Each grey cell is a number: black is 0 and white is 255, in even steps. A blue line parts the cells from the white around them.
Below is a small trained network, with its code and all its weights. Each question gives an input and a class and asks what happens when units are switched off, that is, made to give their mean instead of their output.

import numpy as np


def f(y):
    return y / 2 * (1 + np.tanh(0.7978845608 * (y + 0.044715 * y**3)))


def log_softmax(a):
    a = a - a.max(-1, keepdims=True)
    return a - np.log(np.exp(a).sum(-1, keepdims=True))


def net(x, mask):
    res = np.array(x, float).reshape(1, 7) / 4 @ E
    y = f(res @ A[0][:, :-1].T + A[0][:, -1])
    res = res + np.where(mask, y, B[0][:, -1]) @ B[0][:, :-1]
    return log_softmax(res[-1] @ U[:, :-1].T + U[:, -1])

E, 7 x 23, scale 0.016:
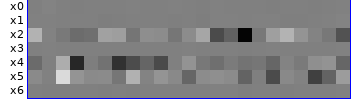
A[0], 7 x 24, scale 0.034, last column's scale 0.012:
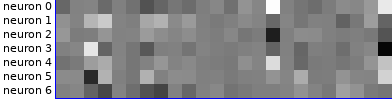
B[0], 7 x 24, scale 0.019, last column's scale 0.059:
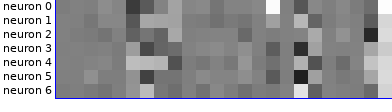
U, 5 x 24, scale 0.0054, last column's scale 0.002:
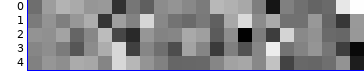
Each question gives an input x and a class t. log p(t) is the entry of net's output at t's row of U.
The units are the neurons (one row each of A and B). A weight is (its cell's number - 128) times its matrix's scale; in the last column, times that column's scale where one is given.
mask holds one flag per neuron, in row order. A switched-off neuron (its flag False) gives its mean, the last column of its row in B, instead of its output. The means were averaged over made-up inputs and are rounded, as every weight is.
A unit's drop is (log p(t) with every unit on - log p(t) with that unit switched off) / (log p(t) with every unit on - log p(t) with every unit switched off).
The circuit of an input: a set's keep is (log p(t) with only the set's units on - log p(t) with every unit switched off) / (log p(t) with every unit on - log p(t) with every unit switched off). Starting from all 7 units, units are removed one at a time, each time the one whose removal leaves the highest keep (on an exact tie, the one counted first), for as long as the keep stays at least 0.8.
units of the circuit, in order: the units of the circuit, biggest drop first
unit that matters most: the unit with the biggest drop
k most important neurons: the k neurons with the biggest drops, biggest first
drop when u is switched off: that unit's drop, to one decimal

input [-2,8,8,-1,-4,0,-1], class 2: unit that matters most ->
neuron 0
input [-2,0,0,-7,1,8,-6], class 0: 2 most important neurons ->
[neuron 3; neuron 6]
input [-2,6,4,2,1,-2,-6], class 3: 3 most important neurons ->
[neuron 0; neuron 3; neuron 5]
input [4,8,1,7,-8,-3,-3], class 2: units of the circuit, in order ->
[neuron 5; neuron 0]
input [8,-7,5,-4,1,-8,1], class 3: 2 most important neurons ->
[neuron 6; neuron 3]
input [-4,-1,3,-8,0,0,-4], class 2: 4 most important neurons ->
[neuron 0; neuron 1; neuron 6; neuron 4]
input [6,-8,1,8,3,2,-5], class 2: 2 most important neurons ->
[neuron 0; neuron 4]
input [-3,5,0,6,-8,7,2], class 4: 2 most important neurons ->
[neuron 4; neuron 0]
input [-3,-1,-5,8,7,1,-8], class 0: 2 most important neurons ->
[neuron 3; neuron 1]
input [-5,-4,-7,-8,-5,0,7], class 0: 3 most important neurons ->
[neuron 5; neuron 6; neuron 0]
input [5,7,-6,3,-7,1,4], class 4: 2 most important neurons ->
[neuron 1; neuron 4]
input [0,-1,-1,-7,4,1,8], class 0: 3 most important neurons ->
[neuron 1; neuron 2; neuron 3]
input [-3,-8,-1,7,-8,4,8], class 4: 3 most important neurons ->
[neuron 1; neuron 4; neuron 0]
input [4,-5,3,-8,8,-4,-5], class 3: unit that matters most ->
neuron 6
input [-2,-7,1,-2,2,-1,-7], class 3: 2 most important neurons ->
[neuron 0; neuron 5]
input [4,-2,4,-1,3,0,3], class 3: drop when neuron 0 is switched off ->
1.2
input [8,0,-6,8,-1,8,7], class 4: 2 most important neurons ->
[neuron 4; neuron 1]
